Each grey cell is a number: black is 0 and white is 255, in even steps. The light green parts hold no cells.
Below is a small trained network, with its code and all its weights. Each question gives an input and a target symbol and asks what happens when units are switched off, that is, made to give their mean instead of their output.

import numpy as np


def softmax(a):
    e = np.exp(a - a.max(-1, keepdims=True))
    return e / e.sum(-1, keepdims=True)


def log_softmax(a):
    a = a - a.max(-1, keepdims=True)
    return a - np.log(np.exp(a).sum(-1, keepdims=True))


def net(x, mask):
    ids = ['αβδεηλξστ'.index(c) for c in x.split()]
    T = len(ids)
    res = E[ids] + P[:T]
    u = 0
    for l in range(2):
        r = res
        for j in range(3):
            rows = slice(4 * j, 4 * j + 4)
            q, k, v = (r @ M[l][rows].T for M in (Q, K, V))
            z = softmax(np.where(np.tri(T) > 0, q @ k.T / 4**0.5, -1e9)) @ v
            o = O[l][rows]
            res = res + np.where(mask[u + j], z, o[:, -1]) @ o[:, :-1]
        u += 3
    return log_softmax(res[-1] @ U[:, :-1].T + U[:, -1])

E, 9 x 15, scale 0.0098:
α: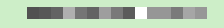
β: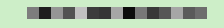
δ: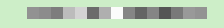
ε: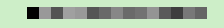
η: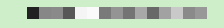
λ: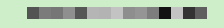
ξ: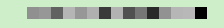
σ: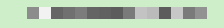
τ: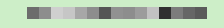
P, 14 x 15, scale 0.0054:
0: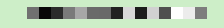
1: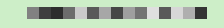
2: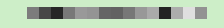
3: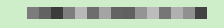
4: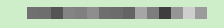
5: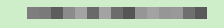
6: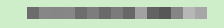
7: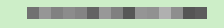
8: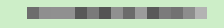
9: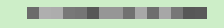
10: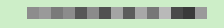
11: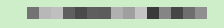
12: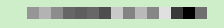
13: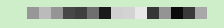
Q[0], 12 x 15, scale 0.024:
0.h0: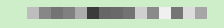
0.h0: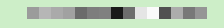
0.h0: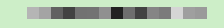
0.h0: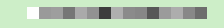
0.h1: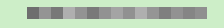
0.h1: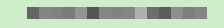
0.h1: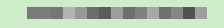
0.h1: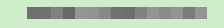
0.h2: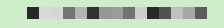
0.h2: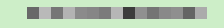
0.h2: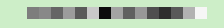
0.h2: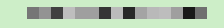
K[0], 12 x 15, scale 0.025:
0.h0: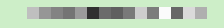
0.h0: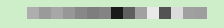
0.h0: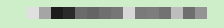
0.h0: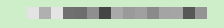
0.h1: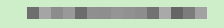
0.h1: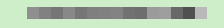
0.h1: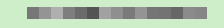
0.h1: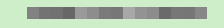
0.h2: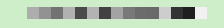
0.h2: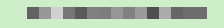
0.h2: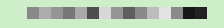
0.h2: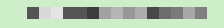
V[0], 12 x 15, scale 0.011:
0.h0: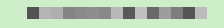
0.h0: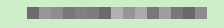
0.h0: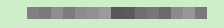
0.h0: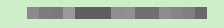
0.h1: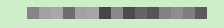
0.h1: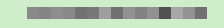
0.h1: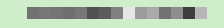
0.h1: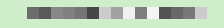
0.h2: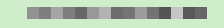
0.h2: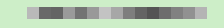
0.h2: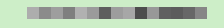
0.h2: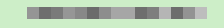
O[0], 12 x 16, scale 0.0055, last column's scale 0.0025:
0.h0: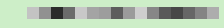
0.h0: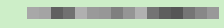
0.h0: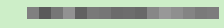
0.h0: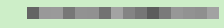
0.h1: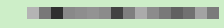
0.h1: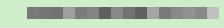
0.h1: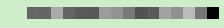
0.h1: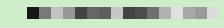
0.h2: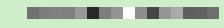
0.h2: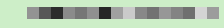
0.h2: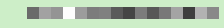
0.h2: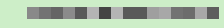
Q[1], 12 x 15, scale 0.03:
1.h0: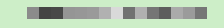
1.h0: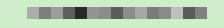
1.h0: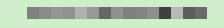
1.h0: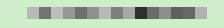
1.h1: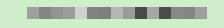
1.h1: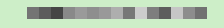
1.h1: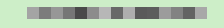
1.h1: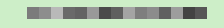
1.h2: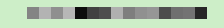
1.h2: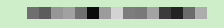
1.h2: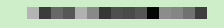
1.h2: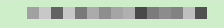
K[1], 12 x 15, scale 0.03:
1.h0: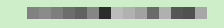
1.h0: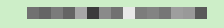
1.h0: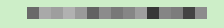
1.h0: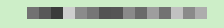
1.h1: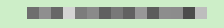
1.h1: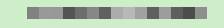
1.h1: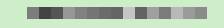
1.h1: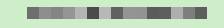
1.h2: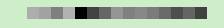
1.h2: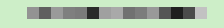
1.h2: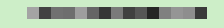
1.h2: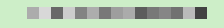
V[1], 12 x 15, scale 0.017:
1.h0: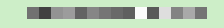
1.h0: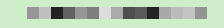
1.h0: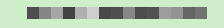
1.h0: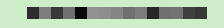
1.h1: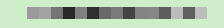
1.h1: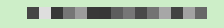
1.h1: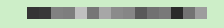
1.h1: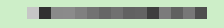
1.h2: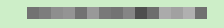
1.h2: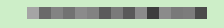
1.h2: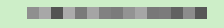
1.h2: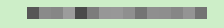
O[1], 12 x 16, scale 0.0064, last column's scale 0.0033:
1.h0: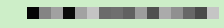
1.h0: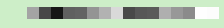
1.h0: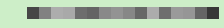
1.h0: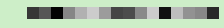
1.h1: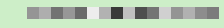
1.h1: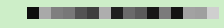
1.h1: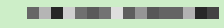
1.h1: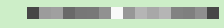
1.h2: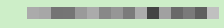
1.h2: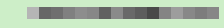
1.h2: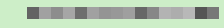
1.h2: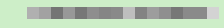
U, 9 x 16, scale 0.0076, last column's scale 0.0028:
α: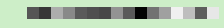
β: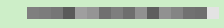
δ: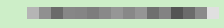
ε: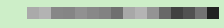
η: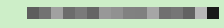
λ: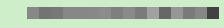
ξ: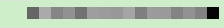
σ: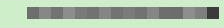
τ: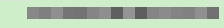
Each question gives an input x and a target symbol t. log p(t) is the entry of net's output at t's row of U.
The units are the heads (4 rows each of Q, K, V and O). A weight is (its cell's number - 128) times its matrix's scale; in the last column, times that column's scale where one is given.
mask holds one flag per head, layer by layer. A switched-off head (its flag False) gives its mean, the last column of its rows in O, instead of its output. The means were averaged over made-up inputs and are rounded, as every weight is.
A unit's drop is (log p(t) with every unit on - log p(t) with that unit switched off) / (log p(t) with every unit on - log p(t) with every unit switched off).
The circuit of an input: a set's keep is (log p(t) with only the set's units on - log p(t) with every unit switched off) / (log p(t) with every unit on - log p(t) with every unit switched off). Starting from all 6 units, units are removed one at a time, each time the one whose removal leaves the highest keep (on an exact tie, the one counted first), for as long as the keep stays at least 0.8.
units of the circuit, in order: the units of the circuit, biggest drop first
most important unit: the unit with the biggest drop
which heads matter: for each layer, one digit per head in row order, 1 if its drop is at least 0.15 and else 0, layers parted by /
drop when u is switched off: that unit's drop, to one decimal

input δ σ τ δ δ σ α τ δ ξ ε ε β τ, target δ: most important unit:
0.h2
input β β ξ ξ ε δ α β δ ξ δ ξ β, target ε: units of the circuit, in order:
[1.h0 0.h1]
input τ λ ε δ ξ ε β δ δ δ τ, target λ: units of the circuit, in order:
[0.h2 0.h0 1.h0 1.h1]
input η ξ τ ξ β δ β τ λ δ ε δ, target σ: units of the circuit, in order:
[1.h1 1.h0]
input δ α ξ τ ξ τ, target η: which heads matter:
001 / 010
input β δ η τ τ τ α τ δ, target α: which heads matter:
001 / 100
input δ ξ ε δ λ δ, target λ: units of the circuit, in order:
[1.h0 1.h1]
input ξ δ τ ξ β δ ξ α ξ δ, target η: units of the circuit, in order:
[1.h1 0.h1]
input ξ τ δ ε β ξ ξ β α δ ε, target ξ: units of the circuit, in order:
[0.h2 1.h1]
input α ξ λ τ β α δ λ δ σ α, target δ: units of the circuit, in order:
[0.h2 1.h0]
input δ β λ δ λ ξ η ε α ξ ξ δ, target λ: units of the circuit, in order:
[0.h2 1.h0 1.h1]
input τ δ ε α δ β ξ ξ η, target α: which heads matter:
000 / 101
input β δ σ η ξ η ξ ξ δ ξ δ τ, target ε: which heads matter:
100 / 100
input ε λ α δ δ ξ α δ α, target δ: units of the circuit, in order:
[1.h0 0.h2]
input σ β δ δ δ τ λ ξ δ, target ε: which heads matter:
001 / 100
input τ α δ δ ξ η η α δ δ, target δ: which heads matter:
000 / 100
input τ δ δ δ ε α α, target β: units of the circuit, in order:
[1.h0]
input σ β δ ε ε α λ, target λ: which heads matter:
000 / 110
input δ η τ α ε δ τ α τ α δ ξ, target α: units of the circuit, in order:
[1.h2 1.h0]
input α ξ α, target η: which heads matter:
001 / 011
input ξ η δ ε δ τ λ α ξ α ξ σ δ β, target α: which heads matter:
000 / 001
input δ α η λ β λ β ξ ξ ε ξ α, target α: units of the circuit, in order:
[0.h2 1.h0 0.h0]
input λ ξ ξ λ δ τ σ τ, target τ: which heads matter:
001 / 010
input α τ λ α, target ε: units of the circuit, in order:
[0.h2 1.h0]
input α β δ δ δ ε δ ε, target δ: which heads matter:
001 / 100
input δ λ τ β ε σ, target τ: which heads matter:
000 / 010
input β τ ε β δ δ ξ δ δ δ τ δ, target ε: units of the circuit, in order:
[1.h0]
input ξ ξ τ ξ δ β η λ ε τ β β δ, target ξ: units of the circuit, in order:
[1.h1]
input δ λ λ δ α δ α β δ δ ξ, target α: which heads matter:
000 / 001
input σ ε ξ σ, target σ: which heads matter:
101 / 111
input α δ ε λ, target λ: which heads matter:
000 / 111
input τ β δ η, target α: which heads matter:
000 / 100
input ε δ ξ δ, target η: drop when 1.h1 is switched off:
0.7
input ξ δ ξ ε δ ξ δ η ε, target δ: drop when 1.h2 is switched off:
0.1
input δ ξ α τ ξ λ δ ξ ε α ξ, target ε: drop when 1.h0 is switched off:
0.2
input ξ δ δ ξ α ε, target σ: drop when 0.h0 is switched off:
0.0
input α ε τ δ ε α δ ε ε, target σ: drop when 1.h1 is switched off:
0.6
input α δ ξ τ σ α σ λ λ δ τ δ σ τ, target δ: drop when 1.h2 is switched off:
-0.1
